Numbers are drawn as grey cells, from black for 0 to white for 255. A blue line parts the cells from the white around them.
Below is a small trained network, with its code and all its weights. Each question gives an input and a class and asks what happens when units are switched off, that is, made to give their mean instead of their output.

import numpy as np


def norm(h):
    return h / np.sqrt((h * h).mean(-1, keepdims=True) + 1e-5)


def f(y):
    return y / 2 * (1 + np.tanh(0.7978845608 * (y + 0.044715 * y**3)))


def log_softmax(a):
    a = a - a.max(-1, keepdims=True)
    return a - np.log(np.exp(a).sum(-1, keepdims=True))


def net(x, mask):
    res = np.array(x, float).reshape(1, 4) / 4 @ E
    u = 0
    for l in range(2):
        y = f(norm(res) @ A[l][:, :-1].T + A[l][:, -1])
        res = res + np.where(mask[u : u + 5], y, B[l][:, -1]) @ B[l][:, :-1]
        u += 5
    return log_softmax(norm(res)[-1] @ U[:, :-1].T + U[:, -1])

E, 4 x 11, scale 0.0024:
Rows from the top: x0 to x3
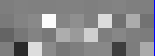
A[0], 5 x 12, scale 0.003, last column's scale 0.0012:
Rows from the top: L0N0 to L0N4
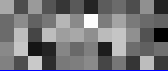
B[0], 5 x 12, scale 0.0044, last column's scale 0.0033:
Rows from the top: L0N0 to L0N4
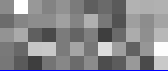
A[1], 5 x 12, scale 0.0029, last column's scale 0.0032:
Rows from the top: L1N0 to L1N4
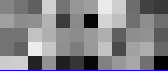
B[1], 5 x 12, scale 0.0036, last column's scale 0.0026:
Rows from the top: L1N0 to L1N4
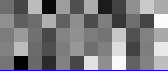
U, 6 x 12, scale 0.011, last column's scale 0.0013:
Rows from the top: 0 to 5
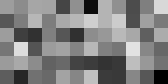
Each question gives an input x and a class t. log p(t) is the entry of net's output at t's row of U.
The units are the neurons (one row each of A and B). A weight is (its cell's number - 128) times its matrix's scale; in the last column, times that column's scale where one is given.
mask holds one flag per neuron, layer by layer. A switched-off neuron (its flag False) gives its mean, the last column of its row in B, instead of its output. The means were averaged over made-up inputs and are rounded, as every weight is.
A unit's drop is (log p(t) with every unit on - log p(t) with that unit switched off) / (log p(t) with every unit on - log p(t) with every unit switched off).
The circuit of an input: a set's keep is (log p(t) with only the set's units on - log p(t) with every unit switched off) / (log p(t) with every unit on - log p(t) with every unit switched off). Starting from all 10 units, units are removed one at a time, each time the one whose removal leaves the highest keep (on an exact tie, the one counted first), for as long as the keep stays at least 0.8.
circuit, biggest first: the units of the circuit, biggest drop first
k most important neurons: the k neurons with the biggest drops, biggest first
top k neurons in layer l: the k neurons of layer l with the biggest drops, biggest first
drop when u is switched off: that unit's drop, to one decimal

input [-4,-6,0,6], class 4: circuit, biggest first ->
[L0N0]
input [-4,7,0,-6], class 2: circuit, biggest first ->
[L1N4; L0N0; L0N2]
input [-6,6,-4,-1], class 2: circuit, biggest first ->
[L0N3; L1N4]
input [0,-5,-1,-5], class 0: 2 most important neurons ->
[L0N3; L1N1]
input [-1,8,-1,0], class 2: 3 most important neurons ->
[L0N3; L0N2; L0N1]
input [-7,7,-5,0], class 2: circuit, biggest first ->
[L0N3; L1N4]
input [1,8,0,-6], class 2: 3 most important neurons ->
[L1N4; L0N0; L0N2]
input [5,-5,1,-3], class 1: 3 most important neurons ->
[L0N3; L1N0; L0N1]
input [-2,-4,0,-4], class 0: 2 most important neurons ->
[L0N3; L1N1]
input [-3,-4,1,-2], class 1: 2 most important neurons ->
[L0N3; L1N0]
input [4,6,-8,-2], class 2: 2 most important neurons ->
[L1N4; L0N3]
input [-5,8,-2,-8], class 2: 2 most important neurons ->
[L1N4; L0N0]
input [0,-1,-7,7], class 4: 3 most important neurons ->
[L0N3; L0N0; L0N4]
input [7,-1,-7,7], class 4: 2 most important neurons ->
[L0N3; L0N0]
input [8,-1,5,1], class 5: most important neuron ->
[L0N3]
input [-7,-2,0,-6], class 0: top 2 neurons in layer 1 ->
[L1N1; L1N4]
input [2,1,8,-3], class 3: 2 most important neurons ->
[L0N2; L1N4]
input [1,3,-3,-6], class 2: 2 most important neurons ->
[L1N4; L0N2]
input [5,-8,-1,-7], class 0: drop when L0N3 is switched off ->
1.0
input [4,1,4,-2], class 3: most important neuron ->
[L0N2]
